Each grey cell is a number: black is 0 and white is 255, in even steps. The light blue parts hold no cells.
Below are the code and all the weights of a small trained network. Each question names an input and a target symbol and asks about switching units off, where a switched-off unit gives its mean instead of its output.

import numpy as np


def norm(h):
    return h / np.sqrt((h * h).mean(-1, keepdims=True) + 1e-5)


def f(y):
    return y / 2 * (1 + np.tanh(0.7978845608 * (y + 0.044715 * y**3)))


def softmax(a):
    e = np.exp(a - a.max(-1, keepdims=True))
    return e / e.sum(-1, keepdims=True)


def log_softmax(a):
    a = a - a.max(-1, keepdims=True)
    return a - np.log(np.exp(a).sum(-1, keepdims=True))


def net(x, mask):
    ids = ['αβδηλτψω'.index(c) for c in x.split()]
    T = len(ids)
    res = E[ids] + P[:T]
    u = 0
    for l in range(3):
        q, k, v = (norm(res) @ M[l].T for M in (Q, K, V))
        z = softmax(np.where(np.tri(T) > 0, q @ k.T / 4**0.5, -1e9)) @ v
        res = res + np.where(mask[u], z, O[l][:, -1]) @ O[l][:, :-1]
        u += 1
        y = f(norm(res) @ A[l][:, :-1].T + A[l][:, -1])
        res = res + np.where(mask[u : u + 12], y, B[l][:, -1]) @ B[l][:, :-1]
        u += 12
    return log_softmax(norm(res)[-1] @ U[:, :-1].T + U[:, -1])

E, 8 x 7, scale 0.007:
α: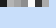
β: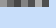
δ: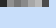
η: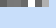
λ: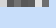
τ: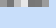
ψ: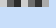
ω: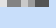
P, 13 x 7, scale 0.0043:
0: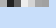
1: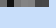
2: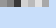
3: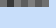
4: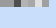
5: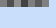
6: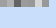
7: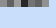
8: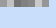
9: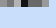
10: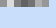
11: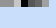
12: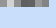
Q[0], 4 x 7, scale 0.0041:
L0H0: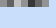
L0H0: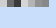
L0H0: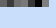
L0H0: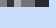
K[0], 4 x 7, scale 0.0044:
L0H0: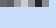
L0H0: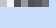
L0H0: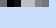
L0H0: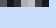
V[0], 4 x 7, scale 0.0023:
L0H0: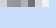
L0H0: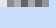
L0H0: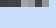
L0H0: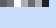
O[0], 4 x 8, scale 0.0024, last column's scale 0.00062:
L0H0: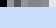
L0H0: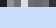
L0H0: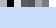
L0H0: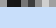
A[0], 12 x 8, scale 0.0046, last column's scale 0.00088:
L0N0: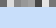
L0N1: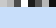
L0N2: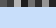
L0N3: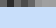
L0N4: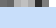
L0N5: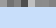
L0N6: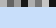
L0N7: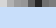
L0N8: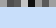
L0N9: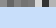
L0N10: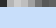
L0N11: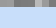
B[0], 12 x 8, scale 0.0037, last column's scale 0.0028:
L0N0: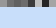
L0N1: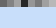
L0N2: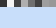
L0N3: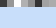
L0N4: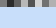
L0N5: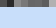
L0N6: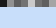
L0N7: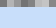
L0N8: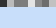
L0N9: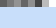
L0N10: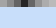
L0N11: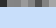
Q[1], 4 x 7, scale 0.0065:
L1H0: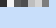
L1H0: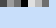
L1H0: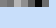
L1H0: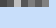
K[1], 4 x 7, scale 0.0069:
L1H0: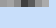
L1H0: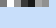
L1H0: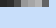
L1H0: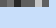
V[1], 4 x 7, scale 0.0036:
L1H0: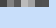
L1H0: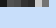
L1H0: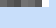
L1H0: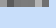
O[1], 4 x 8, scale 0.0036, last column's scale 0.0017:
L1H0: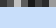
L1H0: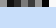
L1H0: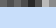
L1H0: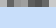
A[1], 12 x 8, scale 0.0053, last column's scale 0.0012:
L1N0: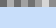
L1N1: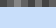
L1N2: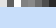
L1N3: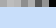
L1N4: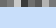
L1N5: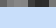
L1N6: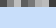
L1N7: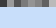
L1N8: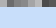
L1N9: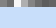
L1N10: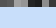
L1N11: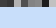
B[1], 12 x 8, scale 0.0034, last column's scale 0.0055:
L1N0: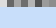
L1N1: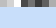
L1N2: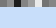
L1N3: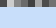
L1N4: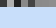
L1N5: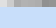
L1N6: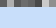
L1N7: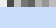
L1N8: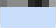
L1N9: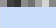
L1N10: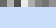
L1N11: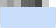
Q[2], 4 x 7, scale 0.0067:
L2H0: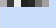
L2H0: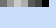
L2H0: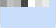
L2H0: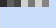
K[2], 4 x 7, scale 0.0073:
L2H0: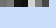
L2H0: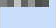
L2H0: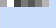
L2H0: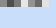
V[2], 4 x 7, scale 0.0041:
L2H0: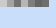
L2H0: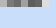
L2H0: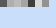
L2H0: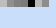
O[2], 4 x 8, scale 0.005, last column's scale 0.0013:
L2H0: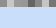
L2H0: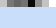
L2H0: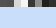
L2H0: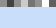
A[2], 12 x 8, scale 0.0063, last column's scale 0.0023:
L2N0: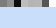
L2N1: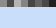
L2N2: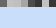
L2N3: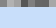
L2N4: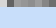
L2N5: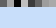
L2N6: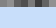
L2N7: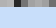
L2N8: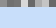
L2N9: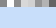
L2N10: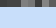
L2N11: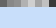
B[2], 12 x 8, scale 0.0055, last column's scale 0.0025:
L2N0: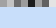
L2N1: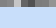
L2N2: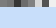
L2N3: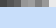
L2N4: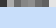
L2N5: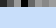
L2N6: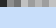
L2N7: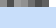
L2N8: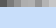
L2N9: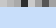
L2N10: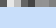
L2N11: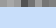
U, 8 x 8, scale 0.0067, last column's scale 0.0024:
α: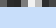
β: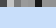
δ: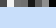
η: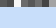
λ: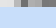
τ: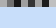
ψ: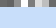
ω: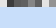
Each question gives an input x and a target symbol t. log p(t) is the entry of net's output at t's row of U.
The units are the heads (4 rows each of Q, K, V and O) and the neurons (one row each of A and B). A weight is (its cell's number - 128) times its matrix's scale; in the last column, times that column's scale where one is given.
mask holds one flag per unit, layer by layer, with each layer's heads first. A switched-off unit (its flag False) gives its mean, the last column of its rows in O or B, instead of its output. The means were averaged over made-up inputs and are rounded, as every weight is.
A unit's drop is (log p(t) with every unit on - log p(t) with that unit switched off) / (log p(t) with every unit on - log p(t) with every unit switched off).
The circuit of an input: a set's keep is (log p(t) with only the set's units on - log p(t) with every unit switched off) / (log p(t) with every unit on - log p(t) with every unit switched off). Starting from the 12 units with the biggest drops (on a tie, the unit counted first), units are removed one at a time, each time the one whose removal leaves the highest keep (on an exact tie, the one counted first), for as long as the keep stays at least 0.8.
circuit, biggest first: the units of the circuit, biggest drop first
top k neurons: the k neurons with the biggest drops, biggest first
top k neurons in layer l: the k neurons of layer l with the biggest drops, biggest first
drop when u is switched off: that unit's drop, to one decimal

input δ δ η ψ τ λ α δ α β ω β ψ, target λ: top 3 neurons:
(L0N7, L0N8, L2N9)
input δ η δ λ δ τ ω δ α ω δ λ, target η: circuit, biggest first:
(L2H0)
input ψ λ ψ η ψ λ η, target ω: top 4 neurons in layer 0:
(L0N6, L0N5, L0N7, L0N11)
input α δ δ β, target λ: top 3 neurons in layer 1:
(L1N5, L1N1, L1N11)
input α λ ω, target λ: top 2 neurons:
(L2N9, L0N1)
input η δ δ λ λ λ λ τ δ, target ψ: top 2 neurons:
(L0N4, L2N8)
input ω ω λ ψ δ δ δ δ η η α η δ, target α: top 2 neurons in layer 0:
(L0N6, L0N10)
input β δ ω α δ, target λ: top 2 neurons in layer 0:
(L0N1, L0N6)
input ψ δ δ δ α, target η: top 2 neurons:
(L0N0, L0N4)
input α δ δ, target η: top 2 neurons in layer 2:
(L2N1, L2N2)
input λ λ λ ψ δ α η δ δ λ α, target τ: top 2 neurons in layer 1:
(L1N11, L1N1)
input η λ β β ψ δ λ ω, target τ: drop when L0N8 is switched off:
0.4
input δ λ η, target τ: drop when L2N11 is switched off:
0.0
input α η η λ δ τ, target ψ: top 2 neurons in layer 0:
(L0N4, L0N9)
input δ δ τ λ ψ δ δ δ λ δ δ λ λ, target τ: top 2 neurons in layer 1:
(L1N11, L1N1)
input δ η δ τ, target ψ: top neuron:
(L2N8)
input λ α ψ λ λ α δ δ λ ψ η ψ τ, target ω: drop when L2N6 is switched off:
0.1
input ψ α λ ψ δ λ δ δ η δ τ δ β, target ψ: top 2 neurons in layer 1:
(L1N1, L1N11)
